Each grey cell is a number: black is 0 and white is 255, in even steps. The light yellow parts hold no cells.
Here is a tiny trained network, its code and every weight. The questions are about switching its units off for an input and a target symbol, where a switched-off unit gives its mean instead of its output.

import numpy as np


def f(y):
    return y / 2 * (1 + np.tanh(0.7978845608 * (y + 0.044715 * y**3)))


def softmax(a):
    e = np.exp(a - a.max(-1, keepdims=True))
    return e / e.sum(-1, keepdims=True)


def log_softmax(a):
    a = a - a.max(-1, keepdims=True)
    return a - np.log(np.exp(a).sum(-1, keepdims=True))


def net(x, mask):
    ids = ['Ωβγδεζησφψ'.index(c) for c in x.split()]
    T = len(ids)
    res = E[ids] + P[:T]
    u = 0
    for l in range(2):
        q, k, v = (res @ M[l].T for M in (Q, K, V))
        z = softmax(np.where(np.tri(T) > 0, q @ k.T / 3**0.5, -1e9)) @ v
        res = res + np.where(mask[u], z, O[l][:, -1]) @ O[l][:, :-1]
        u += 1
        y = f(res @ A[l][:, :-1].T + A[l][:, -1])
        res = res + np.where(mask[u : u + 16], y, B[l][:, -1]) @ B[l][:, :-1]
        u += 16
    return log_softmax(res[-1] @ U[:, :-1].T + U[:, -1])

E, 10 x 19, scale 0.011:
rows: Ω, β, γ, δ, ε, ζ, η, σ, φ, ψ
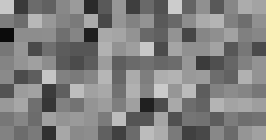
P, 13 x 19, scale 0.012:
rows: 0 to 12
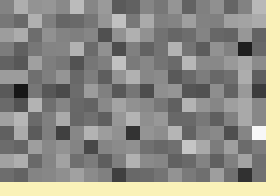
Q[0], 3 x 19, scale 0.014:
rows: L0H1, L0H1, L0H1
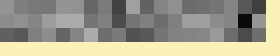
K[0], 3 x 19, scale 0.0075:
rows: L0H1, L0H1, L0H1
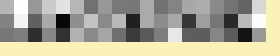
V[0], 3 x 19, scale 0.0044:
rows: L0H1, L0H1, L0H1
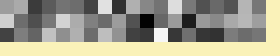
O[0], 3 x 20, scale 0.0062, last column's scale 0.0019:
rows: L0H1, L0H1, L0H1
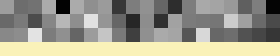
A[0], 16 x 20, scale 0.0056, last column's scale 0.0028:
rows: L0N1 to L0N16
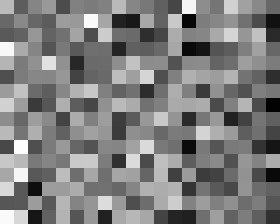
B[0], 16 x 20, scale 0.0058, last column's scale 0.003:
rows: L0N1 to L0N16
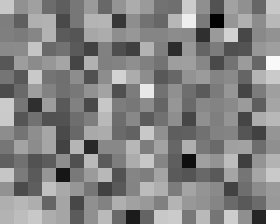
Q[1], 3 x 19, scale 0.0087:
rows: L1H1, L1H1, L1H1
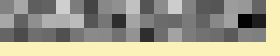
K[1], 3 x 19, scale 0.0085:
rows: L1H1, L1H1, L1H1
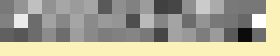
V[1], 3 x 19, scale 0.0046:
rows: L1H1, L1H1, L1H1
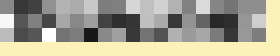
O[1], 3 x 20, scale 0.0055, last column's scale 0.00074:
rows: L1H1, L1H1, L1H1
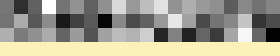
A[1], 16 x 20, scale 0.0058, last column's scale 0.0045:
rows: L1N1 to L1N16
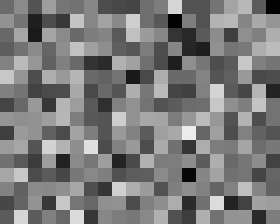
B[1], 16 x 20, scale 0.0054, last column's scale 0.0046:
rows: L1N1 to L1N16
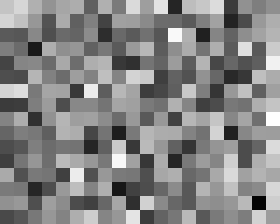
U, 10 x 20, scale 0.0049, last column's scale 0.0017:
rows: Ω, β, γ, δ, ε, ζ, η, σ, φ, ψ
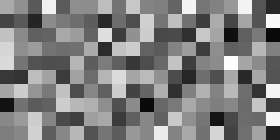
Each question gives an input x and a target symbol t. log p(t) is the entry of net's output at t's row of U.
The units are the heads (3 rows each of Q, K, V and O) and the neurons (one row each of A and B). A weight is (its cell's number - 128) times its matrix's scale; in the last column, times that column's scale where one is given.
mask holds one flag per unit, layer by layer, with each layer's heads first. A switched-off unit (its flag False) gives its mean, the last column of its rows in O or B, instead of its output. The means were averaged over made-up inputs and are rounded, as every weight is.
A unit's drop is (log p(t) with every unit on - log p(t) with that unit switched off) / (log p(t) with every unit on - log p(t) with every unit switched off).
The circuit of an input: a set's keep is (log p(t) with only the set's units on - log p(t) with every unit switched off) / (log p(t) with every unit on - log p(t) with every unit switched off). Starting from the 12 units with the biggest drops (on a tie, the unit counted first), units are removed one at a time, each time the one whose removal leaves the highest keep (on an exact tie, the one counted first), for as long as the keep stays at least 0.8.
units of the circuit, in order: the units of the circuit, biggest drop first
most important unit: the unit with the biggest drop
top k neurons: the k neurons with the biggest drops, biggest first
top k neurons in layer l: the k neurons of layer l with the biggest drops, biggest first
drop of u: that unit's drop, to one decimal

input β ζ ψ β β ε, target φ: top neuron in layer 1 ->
(L1N5)
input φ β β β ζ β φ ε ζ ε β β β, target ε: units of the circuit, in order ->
(L1H1, L0H1, L1N13, L0N4)
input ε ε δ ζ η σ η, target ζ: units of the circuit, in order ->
(L0H1, L1H1, L1N12, L0N9)
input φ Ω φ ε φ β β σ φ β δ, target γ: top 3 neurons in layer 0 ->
(L0N16, L0N6, L0N8)
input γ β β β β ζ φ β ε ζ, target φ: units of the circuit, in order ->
(L0H1, L0N2)
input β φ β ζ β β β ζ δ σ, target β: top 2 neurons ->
(L1N4, L1N15)
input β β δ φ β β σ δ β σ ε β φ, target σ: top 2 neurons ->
(L0N2, L1N12)
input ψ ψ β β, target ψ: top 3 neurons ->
(L1N1, L1N10, L0N4)
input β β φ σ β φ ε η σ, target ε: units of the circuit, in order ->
(L0N16, L1N13, L0N13)
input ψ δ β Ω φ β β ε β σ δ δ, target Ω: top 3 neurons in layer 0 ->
(L0N16, L0N11, L0N8)
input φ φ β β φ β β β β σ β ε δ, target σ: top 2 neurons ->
(L1N12, L0N2)
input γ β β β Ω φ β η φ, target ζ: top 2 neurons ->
(L1N6, L0N13)
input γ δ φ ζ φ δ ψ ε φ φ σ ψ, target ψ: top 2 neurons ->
(L0N16, L1N1)
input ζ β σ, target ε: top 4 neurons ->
(L0N16, L1N13, L0N12, L0N13)
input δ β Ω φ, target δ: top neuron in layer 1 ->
(L1N2)
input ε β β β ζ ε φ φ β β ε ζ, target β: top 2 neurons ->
(L1N3, L1N11)
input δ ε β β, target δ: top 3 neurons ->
(L1N2, L1N7, L0N16)
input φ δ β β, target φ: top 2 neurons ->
(L0N2, L0N15)
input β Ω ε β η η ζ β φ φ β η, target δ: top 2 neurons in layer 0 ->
(L0N13, L0N12)
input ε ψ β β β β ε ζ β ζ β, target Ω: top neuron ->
(L0N10)
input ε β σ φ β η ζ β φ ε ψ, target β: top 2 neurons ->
(L1N15, L0N16)
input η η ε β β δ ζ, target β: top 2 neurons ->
(L1N15, L1N3)
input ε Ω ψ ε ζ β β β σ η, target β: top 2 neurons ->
(L1N15, L1N4)
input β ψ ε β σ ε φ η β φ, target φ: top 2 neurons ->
(L0N2, L0N15)
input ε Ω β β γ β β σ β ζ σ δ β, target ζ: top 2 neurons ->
(L1N12, L0N10)
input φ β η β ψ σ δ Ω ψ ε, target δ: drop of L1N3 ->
0.1
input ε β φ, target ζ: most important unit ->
L1N6
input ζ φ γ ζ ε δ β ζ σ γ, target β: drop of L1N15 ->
0.2
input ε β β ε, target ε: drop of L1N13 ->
0.5
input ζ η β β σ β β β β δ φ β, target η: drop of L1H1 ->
0.0
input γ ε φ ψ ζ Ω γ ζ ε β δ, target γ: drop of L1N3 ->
0.1
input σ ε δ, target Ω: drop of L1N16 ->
0.3
